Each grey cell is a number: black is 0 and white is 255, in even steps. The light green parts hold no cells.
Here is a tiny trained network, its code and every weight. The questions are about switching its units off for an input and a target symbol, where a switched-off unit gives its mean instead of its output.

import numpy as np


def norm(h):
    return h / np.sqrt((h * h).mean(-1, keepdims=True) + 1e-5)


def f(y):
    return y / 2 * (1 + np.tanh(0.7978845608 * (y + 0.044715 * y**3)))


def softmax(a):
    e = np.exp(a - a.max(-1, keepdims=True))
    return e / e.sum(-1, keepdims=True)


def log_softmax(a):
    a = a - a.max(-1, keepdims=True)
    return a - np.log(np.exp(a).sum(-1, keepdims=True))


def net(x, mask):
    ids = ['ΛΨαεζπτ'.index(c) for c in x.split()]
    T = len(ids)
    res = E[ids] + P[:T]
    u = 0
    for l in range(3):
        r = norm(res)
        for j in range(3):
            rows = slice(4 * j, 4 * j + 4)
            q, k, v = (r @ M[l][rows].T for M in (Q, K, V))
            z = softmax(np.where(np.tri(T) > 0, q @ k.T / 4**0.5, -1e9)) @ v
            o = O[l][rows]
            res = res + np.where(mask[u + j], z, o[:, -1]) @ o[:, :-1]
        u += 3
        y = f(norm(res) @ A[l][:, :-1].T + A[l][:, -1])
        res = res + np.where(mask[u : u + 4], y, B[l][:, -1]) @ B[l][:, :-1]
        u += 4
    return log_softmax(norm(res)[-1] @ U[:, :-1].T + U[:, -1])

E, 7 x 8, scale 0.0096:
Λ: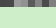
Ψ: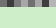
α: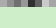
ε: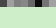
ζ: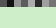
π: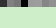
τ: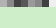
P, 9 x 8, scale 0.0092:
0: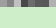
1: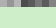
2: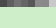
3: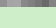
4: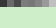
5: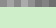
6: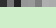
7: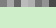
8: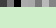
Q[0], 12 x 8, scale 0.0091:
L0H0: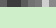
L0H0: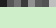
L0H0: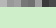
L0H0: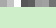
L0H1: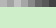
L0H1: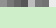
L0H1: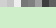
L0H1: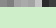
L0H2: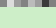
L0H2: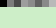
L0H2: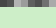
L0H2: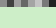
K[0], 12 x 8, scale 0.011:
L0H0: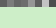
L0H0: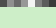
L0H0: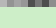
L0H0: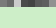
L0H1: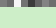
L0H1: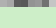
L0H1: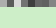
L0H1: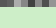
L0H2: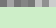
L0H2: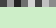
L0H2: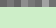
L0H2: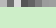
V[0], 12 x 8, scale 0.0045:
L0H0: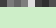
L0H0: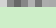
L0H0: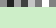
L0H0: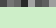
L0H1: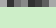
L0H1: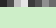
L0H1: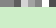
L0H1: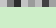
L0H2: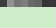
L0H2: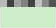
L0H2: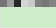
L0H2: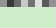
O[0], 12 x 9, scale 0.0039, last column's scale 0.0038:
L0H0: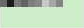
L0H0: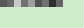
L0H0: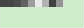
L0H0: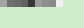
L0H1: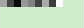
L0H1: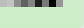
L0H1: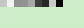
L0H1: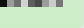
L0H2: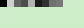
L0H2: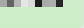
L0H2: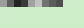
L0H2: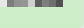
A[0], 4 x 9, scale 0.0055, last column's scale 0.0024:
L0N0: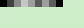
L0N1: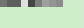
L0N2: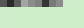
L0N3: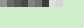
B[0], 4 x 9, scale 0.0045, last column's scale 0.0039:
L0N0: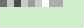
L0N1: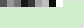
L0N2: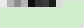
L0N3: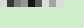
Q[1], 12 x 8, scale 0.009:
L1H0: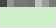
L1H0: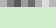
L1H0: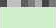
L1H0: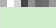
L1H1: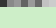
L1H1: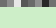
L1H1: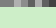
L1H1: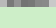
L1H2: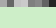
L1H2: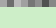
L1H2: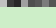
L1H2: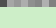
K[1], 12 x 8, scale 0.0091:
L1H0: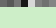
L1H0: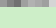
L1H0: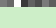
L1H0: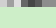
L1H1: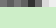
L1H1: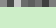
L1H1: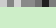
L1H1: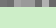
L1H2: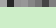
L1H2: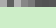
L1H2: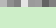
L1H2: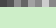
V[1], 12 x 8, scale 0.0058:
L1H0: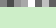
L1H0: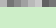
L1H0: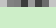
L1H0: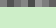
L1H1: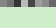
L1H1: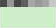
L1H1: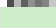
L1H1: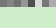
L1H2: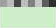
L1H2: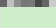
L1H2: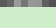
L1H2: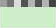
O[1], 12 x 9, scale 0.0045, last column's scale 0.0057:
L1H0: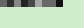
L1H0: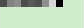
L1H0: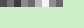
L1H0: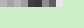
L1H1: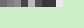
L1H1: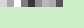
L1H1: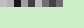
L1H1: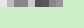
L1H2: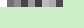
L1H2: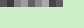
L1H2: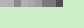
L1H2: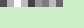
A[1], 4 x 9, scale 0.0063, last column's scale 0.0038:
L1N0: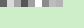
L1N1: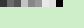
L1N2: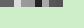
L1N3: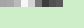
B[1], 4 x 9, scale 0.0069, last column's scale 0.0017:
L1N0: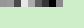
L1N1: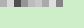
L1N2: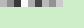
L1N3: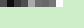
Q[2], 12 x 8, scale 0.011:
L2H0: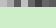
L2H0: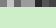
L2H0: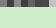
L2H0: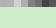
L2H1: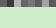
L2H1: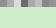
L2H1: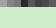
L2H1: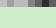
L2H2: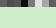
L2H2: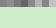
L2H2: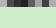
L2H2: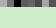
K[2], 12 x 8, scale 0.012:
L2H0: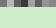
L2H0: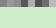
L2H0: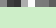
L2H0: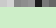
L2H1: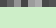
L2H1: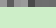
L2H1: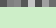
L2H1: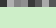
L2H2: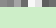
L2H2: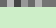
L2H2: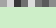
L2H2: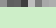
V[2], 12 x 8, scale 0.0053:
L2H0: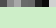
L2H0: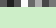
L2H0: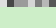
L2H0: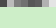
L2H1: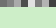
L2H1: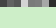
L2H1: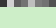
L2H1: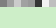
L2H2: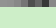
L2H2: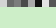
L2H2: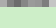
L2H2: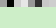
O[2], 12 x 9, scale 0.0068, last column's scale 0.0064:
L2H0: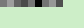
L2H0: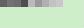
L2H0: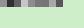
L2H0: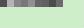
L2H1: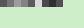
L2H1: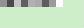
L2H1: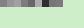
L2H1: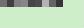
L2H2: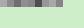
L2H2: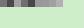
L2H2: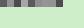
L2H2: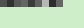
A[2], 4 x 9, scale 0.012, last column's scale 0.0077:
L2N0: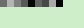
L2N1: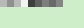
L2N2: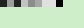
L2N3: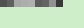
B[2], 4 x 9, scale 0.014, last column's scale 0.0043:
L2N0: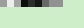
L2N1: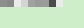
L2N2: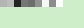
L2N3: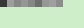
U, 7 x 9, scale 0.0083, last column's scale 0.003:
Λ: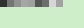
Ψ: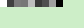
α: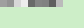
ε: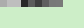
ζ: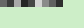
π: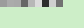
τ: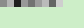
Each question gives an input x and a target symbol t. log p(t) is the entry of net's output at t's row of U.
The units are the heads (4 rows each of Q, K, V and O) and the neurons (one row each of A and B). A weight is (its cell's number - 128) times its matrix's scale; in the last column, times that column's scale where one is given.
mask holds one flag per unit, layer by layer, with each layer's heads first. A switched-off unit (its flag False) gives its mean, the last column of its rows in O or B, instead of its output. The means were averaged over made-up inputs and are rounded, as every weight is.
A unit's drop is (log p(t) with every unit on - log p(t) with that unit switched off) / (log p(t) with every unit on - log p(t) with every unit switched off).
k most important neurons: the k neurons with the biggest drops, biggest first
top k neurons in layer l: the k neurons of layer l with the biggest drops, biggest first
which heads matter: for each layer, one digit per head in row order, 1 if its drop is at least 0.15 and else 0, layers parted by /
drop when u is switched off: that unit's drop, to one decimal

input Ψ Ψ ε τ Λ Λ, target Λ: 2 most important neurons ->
L2N3; L0N1
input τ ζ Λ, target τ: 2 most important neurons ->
L0N0; L2N2
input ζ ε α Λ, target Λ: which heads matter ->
000 / 011 / 000
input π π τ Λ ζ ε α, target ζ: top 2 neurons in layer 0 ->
L0N0; L0N3
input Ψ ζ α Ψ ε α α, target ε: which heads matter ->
011 / 000 / 000
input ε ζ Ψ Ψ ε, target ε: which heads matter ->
011 / 000 / 000
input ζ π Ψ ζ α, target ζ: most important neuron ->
L1N0
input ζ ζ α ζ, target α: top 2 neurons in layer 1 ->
L1N2; L1N3
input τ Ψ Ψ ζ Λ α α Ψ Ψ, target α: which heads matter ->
010 / 000 / 100
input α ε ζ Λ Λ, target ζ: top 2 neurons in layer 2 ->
L2N1; L2N2
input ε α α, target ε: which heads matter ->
001 / 000 / 000
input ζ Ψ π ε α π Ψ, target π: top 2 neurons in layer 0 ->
L0N2; L0N1
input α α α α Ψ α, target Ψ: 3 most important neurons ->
L1N3; L0N3; L0N0
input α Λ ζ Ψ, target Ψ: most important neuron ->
L0N2
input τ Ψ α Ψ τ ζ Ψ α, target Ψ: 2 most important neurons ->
L1N3; L0N3
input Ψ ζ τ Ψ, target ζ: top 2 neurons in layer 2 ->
L2N2; L2N1
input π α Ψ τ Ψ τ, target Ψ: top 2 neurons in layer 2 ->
L2N2; L2N3
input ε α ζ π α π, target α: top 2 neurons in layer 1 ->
L1N0; L1N3
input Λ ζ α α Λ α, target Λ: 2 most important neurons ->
L1N3; L0N3
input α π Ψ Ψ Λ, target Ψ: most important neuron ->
L2N2
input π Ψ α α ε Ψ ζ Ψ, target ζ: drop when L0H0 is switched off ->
-0.1
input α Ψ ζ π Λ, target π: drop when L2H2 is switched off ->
0.2
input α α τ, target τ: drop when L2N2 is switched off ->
0.1
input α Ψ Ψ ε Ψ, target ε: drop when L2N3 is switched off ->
0.0
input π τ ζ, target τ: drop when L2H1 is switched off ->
0.1
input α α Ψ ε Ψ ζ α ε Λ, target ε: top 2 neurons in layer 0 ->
L0N2; L0N1
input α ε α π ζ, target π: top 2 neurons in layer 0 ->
L0N2; L0N1
